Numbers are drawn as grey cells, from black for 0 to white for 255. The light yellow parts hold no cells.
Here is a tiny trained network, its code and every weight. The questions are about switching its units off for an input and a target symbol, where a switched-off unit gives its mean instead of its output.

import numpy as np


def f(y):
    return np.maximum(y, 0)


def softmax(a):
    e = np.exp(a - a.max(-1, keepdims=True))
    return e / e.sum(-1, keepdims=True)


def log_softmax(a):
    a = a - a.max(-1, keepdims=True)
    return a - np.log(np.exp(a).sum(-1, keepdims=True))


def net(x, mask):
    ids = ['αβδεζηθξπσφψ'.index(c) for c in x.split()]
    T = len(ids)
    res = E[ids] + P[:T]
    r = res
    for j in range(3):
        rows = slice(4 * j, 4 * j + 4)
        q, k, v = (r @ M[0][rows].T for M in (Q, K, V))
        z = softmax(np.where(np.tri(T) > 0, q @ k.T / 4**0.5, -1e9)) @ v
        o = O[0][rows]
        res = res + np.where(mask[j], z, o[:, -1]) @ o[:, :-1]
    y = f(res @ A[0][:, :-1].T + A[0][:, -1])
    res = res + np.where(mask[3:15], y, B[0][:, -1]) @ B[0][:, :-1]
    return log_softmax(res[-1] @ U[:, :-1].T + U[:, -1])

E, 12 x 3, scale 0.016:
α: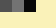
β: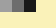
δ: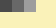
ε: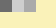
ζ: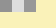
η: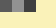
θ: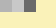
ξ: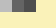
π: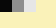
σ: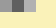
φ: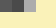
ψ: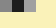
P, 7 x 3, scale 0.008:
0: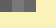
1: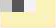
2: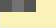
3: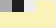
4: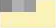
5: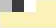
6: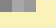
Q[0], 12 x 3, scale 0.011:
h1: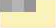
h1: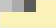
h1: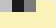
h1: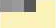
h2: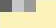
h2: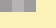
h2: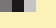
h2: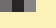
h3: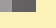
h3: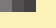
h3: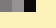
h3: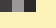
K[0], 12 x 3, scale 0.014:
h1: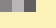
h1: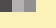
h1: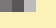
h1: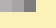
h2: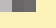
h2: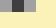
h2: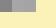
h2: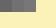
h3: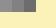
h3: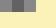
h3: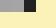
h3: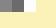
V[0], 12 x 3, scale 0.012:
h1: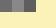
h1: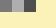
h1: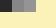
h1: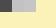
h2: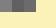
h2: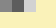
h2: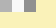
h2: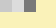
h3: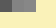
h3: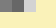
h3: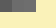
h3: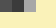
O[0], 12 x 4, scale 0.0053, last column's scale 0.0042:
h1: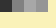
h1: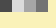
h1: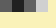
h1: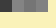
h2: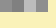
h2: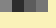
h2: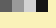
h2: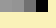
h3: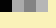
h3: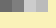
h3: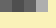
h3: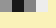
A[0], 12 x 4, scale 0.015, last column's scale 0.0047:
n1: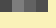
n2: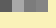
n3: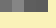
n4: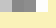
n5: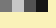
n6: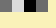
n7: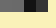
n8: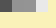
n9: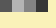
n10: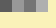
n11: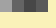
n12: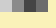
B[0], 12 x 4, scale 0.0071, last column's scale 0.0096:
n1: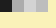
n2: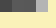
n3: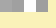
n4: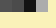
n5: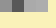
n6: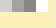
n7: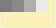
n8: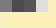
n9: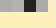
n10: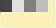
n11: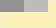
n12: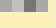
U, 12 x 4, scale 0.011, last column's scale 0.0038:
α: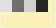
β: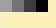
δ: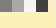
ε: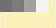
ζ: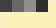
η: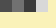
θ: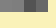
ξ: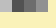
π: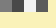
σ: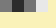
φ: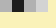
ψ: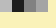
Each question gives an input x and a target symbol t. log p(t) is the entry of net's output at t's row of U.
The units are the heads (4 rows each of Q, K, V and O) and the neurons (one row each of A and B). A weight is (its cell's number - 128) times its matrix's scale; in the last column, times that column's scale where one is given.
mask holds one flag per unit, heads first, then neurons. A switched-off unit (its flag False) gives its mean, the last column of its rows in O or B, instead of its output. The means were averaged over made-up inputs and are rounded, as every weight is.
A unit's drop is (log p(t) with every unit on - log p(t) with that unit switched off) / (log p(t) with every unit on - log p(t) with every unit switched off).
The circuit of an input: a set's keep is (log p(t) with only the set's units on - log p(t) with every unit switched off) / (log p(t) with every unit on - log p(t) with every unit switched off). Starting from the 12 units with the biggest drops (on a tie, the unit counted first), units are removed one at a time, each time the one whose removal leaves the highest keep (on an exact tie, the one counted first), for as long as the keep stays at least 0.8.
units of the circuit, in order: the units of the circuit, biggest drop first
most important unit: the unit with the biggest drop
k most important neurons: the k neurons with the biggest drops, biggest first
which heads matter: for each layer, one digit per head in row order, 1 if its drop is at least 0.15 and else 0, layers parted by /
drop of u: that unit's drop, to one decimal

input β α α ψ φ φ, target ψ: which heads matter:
100
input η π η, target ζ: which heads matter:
101
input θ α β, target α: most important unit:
n6
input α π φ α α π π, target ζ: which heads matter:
000
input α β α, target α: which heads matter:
001
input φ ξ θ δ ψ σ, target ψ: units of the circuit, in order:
n4, h1, h2
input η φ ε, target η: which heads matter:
100
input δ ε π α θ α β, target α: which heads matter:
001
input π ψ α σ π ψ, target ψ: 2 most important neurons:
n4, n1
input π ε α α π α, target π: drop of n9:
0.1
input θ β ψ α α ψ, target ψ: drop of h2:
-0.1
